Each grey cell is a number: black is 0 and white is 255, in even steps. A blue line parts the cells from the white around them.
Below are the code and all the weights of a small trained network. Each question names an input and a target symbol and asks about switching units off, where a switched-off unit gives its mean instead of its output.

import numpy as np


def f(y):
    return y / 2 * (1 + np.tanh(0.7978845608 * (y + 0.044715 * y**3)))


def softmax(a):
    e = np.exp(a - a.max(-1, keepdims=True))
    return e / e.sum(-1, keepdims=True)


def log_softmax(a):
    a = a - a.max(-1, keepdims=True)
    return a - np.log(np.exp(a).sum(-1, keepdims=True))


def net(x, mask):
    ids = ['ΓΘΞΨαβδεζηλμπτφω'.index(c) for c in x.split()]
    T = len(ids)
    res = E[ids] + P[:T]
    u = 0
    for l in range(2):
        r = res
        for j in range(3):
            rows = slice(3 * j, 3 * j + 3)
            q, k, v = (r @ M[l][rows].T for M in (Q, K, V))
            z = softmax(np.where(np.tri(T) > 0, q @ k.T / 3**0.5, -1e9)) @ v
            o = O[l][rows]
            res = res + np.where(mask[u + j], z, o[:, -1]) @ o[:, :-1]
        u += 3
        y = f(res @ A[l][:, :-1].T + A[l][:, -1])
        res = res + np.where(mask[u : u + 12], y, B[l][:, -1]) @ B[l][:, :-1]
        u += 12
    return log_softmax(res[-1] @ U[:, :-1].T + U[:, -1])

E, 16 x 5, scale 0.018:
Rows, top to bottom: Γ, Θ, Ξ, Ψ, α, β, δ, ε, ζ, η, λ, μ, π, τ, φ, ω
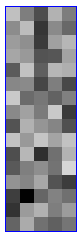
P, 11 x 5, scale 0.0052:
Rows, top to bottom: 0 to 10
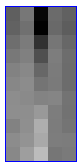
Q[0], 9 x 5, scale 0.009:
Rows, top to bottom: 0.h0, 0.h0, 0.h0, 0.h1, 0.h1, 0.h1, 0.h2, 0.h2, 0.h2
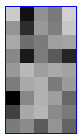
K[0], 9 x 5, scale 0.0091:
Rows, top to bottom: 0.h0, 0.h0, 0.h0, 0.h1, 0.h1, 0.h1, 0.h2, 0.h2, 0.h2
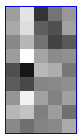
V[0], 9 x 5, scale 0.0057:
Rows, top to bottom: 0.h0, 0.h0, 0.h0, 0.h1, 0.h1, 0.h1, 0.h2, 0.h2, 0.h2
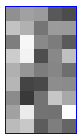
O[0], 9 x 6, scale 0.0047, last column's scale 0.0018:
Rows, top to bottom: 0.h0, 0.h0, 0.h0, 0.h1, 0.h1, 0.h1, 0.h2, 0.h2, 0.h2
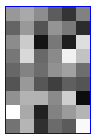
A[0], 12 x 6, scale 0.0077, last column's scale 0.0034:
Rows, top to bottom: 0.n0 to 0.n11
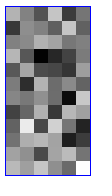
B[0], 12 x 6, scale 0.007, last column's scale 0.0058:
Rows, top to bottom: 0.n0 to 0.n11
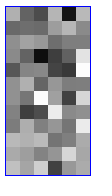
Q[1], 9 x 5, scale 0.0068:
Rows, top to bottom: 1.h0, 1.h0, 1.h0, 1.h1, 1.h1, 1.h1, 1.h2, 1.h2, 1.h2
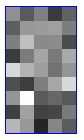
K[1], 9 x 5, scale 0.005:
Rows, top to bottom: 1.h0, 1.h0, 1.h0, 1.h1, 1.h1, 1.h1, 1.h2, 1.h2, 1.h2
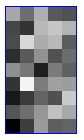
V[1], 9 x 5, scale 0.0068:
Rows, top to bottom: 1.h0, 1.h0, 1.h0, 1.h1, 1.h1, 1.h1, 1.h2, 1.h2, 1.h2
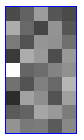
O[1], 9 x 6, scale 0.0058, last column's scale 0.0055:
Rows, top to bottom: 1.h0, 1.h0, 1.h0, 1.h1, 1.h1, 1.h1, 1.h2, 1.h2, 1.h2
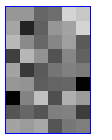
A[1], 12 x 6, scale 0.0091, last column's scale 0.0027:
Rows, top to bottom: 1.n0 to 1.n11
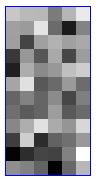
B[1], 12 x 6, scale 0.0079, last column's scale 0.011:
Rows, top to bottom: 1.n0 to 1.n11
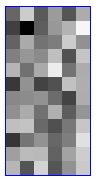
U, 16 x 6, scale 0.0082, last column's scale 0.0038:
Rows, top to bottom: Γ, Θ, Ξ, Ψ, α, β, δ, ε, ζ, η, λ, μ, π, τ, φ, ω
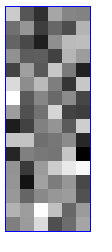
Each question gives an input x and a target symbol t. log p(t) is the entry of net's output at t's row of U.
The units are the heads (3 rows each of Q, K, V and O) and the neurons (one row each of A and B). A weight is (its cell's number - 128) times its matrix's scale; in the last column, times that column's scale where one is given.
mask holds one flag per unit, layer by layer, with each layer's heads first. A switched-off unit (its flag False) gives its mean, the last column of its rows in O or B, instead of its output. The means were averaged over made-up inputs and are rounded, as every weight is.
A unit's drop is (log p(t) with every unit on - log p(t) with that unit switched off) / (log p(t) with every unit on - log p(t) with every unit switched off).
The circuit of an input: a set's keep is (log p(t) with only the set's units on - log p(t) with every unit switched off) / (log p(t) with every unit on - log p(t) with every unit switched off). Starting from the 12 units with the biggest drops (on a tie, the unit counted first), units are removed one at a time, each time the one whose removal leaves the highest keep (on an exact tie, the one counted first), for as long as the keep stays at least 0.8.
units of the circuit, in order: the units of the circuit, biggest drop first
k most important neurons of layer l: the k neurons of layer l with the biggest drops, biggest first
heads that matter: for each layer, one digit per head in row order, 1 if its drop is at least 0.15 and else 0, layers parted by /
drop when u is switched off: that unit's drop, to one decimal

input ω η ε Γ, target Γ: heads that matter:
000 / 010
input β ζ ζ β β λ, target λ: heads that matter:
000 / 100
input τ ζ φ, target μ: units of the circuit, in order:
[0.n7, 0.h0]
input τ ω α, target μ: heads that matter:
100 / 001
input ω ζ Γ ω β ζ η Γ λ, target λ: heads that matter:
000 / 000
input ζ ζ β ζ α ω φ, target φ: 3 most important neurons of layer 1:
[1.n4, 1.n1, 1.n5]
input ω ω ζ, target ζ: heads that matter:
100 / 000
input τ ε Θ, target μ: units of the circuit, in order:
[0.h0, 0.h2, 0.n4]
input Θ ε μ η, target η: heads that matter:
000 / 000
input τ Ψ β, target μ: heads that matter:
111 / 000
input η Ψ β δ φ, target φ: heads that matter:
010 / 100
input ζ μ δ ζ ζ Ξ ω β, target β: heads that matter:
000 / 010
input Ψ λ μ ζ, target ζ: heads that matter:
000 / 100
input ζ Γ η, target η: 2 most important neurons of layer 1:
[1.n1, 1.n0]
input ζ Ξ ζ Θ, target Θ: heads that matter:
100 / 000
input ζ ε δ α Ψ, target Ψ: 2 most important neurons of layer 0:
[0.n3, 0.n6]
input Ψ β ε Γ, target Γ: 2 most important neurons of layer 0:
[0.n0, 0.n3]
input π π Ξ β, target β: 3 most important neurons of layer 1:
[1.n11, 1.n1, 1.n6]
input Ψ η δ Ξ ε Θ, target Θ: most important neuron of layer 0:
[0.n8]
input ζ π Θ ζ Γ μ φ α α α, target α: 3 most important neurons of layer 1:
[1.n11, 1.n5, 1.n10]
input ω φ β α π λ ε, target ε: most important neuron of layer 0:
[0.n0]
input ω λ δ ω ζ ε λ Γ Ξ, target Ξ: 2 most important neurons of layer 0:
[0.n6, 0.n10]
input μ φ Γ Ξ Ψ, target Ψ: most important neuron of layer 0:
[0.n6]
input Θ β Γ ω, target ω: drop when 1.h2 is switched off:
0.1
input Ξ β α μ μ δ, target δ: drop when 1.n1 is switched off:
0.5
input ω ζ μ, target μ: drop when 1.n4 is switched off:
0.5
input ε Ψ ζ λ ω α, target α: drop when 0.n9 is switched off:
0.0
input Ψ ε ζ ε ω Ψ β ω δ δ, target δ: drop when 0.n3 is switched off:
0.4
